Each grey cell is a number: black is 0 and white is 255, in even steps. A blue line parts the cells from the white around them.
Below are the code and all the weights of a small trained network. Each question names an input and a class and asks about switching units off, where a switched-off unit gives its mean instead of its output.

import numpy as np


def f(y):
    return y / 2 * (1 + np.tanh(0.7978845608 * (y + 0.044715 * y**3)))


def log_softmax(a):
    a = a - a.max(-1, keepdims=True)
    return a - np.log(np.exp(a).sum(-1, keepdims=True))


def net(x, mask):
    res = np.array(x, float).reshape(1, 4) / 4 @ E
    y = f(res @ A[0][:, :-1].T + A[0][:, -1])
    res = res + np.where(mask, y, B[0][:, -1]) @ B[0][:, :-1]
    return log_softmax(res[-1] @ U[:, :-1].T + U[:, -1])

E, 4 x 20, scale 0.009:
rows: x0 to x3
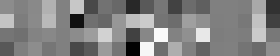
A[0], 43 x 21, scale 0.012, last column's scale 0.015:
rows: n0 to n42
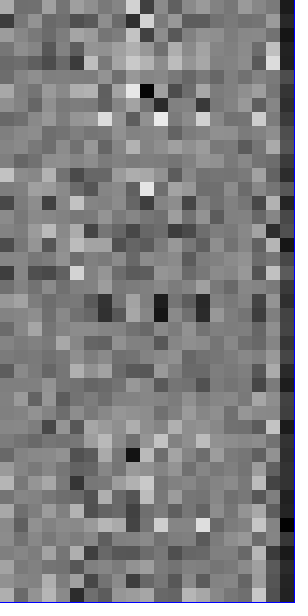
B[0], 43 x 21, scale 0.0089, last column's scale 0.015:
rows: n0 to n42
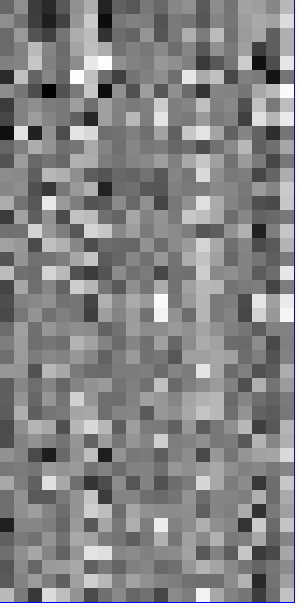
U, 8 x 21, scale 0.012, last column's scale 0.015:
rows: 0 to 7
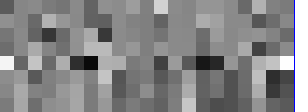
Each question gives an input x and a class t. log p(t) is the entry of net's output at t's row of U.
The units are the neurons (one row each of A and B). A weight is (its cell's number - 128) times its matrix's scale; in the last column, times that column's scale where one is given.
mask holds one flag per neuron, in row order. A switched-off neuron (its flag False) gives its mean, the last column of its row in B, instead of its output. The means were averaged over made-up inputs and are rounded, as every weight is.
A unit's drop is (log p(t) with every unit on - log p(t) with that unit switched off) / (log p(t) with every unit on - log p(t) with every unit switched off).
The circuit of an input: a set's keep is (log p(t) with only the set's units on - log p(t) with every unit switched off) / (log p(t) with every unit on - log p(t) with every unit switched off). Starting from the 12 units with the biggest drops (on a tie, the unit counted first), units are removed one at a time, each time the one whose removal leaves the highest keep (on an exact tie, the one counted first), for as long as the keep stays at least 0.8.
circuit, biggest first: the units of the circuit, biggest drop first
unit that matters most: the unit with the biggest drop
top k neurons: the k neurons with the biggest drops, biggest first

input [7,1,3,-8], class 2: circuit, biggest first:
(n6)
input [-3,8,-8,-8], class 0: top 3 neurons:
(n21 n22 n7)
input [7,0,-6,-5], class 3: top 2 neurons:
(n16 n39)
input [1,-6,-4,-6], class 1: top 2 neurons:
(n14 n19)
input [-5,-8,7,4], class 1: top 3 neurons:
(n19 n14 n17)
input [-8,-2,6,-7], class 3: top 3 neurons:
(n4 n30 n1)
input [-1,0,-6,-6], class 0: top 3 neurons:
(n21 n22 n7)
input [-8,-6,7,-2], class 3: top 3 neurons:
(n4 n30 n22)
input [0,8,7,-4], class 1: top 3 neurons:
(n42 n34 n12)
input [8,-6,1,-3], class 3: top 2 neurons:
(n16 n39)
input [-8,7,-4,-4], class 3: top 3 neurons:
(n4 n30 n3)
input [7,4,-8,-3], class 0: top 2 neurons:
(n21 n22)
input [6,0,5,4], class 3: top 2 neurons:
(n16 n39)
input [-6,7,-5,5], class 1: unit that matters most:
n34
